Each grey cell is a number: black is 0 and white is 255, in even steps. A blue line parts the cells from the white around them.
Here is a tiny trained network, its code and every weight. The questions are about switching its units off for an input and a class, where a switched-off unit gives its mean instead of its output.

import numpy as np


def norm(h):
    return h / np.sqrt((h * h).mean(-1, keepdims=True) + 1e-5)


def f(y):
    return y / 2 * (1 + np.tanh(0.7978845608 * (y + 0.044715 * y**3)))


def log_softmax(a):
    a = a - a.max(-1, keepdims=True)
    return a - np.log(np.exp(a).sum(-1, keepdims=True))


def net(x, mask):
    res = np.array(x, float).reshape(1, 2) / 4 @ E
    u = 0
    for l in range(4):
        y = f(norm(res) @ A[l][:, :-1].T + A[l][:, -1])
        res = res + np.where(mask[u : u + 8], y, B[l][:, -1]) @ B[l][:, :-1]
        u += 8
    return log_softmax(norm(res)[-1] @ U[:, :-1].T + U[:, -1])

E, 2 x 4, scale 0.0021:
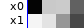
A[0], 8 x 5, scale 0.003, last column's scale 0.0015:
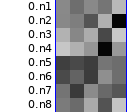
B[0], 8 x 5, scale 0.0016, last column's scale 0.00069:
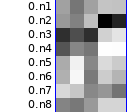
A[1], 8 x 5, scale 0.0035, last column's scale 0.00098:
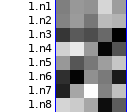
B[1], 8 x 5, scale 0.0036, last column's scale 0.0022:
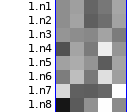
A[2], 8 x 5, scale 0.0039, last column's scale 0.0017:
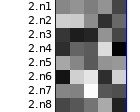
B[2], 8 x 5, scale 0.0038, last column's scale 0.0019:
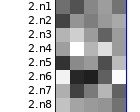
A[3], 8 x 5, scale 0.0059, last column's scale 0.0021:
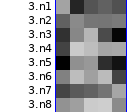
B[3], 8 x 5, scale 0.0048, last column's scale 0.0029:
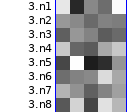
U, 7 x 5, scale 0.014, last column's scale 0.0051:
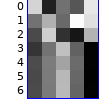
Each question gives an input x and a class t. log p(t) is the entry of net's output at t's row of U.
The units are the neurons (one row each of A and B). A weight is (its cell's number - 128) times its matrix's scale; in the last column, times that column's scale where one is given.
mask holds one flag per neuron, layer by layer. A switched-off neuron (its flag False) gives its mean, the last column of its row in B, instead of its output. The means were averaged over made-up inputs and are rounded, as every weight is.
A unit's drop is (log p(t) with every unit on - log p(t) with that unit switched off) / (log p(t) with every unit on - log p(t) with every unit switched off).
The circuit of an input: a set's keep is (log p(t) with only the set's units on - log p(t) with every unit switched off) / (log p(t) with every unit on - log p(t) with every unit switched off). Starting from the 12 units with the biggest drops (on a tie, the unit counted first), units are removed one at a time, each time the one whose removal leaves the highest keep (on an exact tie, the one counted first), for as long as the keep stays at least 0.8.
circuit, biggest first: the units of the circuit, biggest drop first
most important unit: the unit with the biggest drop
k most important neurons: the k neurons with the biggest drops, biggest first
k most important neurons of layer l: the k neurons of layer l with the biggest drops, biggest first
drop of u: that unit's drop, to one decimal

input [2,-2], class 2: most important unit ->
1.n7
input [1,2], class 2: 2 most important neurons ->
[0.n4, 2.n6]
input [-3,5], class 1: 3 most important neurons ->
[1.n4, 1.n8, 2.n6]
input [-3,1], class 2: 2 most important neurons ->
[2.n6, 1.n7]
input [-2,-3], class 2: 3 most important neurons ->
[1.n8, 2.n6, 1.n4]
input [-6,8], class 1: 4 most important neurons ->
[1.n4, 2.n6, 1.n8, 1.n7]
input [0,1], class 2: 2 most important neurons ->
[1.n8, 1.n4]
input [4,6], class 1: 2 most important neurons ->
[1.n8, 1.n4]
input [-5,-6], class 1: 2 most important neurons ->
[1.n7, 2.n6]
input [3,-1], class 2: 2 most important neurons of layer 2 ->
[2.n6, 2.n2]
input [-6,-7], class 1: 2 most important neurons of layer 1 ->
[1.n7, 1.n6]
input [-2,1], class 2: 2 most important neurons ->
[2.n6, 1.n7]
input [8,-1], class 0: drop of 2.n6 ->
0.8
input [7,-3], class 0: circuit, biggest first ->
[2.n6]
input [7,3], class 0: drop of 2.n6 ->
1.4
